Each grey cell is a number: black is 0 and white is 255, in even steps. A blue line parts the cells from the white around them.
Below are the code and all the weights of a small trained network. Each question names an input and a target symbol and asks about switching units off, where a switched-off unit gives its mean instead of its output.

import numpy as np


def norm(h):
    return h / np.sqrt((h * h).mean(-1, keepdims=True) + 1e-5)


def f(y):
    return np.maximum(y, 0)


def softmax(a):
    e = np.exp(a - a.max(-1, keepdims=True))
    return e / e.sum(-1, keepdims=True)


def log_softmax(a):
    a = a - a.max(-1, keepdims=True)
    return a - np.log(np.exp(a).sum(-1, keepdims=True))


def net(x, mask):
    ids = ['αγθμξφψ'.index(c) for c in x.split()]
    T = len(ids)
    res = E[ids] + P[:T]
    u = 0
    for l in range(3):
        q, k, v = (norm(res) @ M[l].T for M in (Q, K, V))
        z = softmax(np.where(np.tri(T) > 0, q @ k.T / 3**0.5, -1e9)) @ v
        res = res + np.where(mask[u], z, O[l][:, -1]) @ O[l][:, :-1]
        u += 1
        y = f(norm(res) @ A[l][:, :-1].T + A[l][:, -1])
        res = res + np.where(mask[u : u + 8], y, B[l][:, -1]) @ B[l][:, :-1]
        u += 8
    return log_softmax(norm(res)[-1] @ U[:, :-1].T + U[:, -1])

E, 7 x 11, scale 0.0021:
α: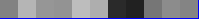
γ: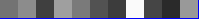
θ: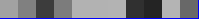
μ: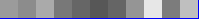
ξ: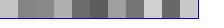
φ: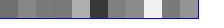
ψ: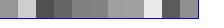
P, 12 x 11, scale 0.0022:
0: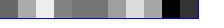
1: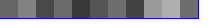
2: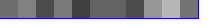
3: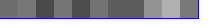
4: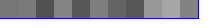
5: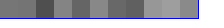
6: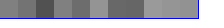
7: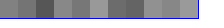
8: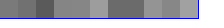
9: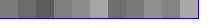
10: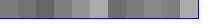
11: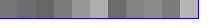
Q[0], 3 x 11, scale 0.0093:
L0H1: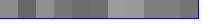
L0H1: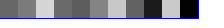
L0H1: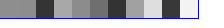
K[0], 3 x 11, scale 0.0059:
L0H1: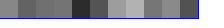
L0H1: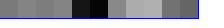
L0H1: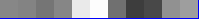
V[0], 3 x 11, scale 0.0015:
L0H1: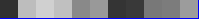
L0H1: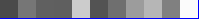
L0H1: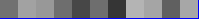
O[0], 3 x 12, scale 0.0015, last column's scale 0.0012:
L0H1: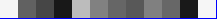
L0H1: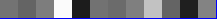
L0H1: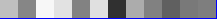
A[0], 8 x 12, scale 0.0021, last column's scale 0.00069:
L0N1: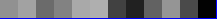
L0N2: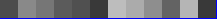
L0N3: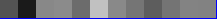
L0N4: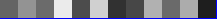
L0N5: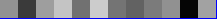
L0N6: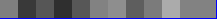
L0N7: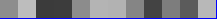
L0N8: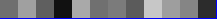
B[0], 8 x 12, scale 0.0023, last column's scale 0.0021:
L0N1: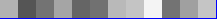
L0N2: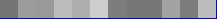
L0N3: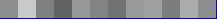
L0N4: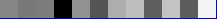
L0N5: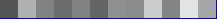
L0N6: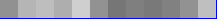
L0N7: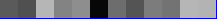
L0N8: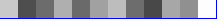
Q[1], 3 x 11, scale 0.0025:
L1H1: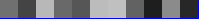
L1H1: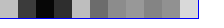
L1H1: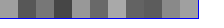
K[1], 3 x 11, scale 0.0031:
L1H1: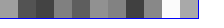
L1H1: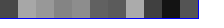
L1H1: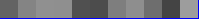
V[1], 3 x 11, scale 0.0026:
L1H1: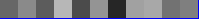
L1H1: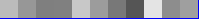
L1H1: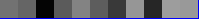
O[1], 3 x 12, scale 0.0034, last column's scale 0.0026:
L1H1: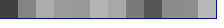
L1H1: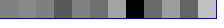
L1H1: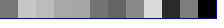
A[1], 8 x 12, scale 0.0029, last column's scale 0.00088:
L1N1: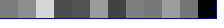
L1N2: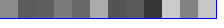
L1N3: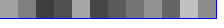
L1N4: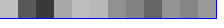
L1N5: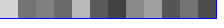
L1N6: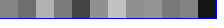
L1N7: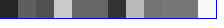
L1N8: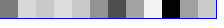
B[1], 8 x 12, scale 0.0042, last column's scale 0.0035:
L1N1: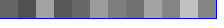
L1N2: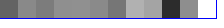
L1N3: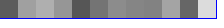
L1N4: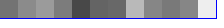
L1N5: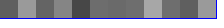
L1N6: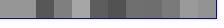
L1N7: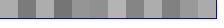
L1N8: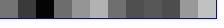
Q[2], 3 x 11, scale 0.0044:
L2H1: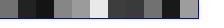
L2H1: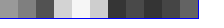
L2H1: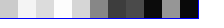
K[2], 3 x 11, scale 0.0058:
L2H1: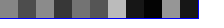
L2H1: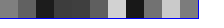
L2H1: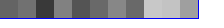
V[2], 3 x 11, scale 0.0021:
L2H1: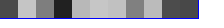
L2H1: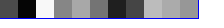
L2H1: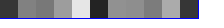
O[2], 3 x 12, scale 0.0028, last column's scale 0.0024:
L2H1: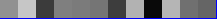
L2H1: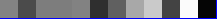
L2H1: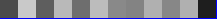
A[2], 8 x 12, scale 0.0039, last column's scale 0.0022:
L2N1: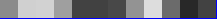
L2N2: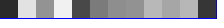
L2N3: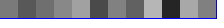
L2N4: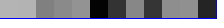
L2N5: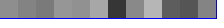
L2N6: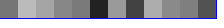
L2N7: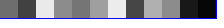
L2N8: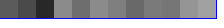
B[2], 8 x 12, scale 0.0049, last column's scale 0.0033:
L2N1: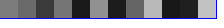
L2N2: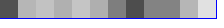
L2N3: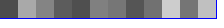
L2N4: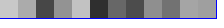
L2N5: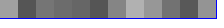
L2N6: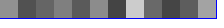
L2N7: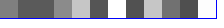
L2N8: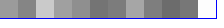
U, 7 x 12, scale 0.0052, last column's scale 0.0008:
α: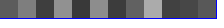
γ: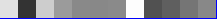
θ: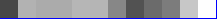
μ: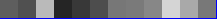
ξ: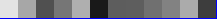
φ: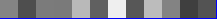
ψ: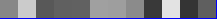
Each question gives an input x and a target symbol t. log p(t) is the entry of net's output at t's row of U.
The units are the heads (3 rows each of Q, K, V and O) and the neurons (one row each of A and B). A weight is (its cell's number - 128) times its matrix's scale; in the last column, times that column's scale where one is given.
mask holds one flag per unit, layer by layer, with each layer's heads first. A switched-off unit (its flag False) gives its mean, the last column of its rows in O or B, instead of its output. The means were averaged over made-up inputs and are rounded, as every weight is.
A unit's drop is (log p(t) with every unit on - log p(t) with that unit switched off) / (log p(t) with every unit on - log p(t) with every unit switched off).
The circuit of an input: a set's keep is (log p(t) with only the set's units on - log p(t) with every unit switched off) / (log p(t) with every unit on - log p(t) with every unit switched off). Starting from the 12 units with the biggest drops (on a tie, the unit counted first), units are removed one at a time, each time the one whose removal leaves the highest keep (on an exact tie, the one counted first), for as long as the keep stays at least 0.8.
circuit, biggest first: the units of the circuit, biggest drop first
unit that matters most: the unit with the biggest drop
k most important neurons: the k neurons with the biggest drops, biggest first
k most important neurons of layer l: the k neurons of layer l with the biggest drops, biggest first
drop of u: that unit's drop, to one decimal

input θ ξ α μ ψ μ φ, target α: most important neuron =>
[L2N1]
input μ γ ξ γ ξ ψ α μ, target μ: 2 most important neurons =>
[L1N8; L2N3]
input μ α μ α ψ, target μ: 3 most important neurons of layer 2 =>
[L2N3; L2N7; L2N1]
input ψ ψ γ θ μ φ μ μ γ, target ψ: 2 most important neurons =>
[L0N8; L1N8]
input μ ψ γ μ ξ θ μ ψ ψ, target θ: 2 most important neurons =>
[L1N8; L2N2]
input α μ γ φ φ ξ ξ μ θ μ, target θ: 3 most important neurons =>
[L1N8; L0N8; L2N2]
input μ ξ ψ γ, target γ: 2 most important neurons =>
[L1N8; L2N7]
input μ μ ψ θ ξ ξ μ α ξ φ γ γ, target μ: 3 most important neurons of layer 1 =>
[L1N8; L1N7; L1N2]
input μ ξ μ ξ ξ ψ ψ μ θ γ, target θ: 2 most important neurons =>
[L1N8; L1N3]
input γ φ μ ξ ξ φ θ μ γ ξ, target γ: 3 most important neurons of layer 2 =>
[L2N8; L2N2; L2N7]
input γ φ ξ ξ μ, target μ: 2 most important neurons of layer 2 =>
[L2N7; L2N1]
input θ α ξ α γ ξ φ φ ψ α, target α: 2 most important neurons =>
[L1N5; L1N3]
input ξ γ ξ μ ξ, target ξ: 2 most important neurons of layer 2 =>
[L2N4; L2N7]
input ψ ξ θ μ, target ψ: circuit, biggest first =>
[L2H1]
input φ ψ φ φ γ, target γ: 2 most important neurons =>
[L1N7; L2N7]
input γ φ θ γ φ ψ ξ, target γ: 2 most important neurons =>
[L1N8; L2N8]
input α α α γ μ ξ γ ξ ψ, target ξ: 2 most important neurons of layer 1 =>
[L1N8; L1N2]
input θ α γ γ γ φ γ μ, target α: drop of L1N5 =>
0.2
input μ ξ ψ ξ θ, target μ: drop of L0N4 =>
0.0
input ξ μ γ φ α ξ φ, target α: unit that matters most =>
L1N4
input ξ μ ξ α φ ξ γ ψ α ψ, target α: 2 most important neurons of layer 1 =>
[L1N8; L1N4]
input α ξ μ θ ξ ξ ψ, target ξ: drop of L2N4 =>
0.2
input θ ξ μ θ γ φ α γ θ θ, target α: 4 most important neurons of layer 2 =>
[L2N2; L2N7; L2N5; L2N3]
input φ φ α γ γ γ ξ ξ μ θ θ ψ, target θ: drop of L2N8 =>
0.1
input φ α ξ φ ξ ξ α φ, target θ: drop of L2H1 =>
1.3
